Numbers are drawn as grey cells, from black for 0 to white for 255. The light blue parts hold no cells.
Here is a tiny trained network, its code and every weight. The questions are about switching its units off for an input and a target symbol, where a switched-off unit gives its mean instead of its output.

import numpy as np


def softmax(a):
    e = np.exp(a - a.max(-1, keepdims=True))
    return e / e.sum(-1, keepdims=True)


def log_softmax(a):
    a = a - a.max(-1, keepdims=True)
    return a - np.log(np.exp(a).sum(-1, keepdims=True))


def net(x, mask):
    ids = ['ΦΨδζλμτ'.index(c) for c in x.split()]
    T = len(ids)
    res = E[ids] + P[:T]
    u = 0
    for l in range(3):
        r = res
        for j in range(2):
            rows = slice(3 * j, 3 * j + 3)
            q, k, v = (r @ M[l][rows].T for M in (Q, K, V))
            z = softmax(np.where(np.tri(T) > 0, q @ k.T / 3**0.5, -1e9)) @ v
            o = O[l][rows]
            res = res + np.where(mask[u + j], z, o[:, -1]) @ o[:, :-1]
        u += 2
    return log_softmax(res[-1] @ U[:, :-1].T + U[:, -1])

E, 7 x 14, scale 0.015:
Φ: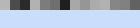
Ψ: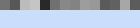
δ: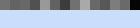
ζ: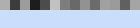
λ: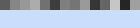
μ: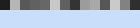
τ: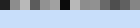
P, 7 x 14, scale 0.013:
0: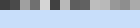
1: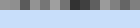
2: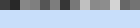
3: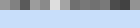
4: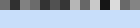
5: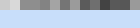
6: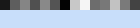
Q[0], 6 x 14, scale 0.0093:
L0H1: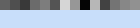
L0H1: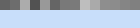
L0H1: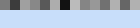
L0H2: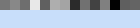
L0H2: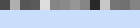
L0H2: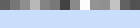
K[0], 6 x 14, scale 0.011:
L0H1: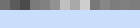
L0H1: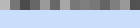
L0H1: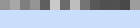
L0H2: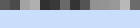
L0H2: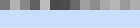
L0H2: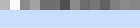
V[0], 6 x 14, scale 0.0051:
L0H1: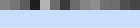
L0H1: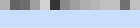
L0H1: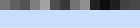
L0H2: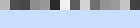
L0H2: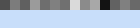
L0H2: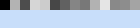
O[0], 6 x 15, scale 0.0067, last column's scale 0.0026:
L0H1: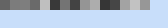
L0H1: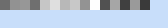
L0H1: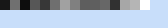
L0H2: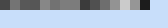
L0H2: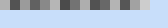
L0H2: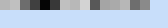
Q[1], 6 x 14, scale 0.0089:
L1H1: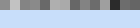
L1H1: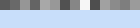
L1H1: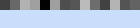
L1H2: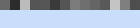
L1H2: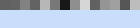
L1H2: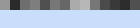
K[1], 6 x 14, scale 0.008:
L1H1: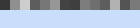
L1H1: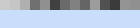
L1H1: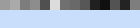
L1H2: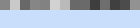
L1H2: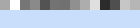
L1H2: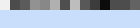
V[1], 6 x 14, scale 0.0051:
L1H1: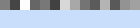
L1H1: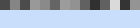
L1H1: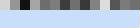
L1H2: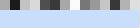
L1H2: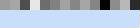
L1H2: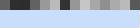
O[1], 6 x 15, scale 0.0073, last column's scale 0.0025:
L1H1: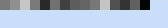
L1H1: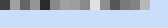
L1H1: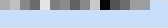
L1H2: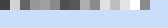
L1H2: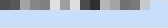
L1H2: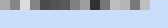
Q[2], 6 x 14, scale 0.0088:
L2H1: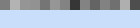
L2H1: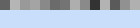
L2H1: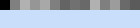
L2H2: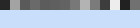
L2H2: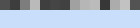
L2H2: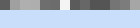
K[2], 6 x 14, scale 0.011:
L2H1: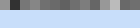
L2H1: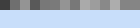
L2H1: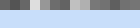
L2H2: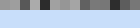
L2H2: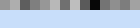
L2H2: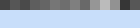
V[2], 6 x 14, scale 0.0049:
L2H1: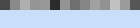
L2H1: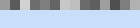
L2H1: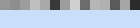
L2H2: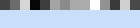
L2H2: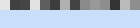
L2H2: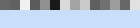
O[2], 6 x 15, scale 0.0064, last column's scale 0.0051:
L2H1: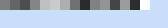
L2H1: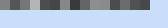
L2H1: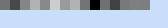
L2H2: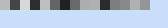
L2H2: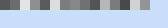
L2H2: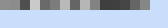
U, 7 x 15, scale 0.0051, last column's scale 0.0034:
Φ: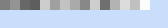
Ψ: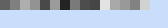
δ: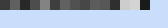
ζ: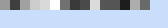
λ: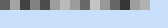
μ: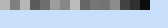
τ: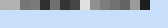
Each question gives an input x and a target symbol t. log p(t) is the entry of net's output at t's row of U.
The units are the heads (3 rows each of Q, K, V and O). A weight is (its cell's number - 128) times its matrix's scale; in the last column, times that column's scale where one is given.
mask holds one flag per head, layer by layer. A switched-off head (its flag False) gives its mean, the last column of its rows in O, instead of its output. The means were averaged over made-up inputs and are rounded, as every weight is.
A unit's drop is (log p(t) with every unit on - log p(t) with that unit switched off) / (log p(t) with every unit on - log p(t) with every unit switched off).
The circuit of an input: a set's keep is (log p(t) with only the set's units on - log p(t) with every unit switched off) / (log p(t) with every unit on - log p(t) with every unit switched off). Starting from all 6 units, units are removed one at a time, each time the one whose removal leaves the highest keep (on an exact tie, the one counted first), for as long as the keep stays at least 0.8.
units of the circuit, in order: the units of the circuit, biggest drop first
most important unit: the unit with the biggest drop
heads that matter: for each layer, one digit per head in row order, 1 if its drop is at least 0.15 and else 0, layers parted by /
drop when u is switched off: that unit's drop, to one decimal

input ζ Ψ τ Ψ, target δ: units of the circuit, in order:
(L2H2; L0H1; L1H2)
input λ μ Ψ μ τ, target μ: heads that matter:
00 / 01 / 00
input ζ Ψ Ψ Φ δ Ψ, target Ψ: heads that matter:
00 / 01 / 01
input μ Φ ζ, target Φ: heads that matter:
00 / 10 / 00
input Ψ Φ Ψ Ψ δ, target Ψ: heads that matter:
10 / 00 / 00
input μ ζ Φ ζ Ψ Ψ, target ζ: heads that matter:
01 / 01 / 00
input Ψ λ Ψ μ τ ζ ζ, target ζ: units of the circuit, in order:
(L0H2)
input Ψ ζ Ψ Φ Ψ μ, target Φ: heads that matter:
00 / 10 / 00
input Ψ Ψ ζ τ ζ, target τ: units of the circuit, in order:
(L0H2; L2H1)
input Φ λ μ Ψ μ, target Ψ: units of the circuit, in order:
(L0H1; L2H2)
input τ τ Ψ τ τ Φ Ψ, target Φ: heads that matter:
00 / 10 / 00
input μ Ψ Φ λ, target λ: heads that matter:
10 / 10 / 01
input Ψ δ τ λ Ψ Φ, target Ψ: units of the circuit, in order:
(L1H1; L1H2)
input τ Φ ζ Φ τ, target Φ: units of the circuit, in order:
(L1H1; L2H1)
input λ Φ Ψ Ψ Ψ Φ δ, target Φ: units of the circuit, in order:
(L1H1)
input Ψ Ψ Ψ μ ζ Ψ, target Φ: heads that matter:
00 / 10 / 01
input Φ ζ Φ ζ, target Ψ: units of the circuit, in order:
(L2H2; L1H2)
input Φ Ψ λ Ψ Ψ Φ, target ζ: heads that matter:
01 / 01 / 11
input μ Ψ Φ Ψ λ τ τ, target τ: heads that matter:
11 / 00 / 10
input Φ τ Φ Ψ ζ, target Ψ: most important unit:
L0H1
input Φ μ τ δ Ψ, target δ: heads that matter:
10 / 00 / 00
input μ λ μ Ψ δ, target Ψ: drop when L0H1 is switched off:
0.2
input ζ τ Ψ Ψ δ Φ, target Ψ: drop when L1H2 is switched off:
0.3
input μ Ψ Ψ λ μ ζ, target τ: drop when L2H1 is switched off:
0.6
